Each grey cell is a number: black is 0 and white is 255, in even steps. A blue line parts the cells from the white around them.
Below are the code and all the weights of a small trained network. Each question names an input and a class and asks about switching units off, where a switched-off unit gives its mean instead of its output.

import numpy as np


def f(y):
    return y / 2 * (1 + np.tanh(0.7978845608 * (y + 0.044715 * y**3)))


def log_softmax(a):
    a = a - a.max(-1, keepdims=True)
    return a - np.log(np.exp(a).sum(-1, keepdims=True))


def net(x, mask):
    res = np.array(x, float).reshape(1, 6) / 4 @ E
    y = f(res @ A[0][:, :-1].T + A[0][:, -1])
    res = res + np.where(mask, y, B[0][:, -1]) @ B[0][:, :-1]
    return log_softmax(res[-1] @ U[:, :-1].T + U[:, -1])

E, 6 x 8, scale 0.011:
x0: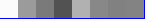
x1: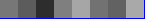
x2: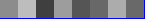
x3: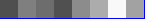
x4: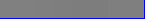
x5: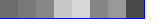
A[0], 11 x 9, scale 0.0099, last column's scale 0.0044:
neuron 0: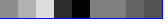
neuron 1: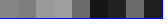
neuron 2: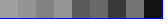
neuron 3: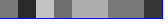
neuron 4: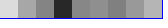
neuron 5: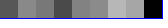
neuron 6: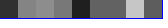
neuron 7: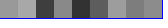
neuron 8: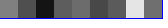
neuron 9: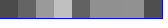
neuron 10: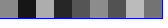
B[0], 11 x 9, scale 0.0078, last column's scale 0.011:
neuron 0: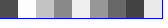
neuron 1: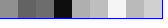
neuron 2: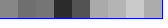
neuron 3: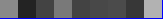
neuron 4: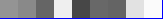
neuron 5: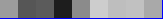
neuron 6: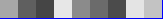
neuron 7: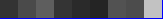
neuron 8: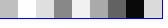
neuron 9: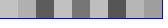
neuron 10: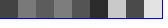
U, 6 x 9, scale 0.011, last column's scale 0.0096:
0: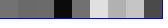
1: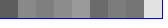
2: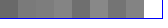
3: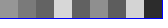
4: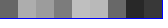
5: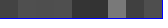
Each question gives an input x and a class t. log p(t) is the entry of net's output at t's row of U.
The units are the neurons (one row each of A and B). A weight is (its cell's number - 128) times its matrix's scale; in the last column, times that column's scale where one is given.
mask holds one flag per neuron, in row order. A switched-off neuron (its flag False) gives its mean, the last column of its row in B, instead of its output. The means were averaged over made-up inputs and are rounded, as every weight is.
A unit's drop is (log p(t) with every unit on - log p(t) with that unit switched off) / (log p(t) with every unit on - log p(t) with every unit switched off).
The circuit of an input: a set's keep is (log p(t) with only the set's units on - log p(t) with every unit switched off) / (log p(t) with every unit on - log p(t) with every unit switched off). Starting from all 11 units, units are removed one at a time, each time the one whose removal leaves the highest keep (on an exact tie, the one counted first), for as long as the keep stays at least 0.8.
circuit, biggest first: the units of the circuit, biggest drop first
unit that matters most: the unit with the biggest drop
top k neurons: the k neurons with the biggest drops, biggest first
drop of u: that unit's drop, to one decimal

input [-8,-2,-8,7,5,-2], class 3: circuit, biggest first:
neuron 6
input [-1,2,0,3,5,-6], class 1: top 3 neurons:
neuron 8; neuron 6; neuron 10
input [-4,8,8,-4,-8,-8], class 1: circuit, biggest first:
neuron 8; neuron 6; neuron 7
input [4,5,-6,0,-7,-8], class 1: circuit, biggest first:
neuron 8; neuron 10; neuron 4
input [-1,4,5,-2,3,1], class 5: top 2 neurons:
neuron 0; neuron 7
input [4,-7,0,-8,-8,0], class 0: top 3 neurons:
neuron 1; neuron 2; neuron 8
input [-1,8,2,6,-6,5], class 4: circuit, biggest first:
neuron 8; neuron 4
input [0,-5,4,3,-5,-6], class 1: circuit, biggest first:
neuron 0; neuron 8; neuron 6
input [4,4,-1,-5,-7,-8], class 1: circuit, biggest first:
neuron 8; neuron 4; neuron 10
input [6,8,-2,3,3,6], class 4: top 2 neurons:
neuron 6; neuron 8
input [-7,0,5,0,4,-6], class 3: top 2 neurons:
neuron 6; neuron 9
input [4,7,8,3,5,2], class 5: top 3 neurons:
neuron 7; neuron 0; neuron 9
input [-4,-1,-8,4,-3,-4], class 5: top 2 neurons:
neuron 10; neuron 3
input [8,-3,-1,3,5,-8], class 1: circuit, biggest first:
neuron 0; neuron 4; neuron 10; neuron 6
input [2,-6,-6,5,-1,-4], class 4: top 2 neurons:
neuron 0; neuron 7
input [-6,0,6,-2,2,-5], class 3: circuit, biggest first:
neuron 6
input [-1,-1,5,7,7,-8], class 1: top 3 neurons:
neuron 0; neuron 1; neuron 8
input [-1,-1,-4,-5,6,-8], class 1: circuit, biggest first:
neuron 0; neuron 10; neuron 6
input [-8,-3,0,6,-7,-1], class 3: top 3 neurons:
neuron 6; neuron 9; neuron 1
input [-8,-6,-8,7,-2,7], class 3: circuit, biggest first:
neuron 9
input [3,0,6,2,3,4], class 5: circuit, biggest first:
neuron 8; neuron 7
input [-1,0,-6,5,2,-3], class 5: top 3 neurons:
neuron 10; neuron 3; neuron 1
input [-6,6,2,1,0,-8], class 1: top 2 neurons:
neuron 8; neuron 6
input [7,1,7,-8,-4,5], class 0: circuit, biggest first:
neuron 1; neuron 2
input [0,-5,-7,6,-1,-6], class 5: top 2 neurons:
neuron 10; neuron 3
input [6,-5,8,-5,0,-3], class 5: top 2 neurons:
neuron 7; neuron 8
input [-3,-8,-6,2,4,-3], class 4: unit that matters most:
neuron 0
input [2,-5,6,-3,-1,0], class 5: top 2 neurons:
neuron 7; neuron 8
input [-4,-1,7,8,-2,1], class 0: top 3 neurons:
neuron 5; neuron 10; neuron 3
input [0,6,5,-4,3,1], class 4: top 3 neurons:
neuron 8; neuron 4; neuron 10
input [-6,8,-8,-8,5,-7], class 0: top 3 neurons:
neuron 1; neuron 2; neuron 0
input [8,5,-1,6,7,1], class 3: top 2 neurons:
neuron 4; neuron 1
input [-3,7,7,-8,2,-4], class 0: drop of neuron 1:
0.8
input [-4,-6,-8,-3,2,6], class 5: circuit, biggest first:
neuron 3
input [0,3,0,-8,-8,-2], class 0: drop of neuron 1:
0.2
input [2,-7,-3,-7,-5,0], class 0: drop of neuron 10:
0.0
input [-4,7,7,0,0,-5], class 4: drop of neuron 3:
0.1
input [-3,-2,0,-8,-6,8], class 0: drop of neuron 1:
0.5
